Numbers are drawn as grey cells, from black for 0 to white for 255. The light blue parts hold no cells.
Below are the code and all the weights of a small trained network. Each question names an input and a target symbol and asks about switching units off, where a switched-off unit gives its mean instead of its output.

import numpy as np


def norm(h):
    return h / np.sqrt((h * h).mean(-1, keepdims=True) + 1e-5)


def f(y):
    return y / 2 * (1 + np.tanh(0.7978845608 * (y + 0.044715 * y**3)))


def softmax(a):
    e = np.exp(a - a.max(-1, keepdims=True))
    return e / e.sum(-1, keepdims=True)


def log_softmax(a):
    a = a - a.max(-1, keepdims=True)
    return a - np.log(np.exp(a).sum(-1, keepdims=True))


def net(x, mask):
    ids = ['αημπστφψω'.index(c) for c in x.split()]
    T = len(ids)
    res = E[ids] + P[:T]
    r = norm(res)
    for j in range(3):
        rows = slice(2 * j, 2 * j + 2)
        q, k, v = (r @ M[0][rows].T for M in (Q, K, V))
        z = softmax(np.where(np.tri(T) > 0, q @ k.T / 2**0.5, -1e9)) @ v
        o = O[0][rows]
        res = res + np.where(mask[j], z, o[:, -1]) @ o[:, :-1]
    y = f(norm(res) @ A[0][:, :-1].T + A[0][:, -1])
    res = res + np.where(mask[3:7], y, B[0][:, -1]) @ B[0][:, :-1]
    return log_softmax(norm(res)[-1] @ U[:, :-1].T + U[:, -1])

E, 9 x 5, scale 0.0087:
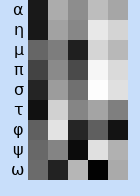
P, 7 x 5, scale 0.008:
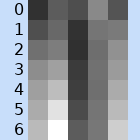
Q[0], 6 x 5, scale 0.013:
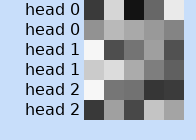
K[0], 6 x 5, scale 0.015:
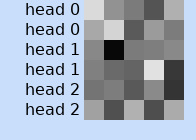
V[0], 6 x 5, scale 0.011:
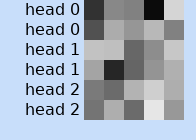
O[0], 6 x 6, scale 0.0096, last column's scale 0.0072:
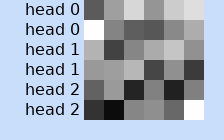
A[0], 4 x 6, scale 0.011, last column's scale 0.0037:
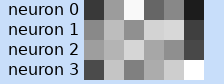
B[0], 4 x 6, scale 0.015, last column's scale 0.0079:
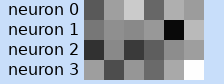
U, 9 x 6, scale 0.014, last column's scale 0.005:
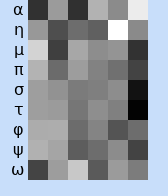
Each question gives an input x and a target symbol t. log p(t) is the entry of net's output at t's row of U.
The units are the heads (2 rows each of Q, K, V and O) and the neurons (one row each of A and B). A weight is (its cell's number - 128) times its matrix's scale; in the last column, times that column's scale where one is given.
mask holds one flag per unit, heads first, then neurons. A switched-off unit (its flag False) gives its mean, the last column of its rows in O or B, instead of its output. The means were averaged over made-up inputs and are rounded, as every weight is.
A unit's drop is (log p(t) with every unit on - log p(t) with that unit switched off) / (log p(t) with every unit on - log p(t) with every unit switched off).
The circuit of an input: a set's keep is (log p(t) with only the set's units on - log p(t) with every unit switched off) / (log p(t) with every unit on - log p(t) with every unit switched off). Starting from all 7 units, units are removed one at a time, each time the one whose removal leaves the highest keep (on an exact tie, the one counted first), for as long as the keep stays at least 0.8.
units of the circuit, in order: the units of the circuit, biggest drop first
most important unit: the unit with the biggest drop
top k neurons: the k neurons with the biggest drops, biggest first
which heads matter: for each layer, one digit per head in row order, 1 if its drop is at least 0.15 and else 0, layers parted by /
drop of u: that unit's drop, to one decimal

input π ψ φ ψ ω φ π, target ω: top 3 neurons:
[neuron 1; neuron 3; neuron 2]
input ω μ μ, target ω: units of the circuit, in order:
[head 0; head 1]
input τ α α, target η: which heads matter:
101
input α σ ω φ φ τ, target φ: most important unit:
neuron 1
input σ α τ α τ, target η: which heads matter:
101
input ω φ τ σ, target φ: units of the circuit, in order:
[neuron 1; head 2]
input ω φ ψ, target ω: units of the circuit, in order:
[head 0; head 1]
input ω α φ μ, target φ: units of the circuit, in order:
[head 2; neuron 1]
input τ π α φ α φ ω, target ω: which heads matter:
100
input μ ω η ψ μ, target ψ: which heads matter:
001
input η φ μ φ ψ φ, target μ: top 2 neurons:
[neuron 3; neuron 1]
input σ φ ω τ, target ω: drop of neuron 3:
0.2
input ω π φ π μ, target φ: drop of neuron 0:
0.0
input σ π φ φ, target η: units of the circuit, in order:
[head 2]
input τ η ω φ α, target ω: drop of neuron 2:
0.2
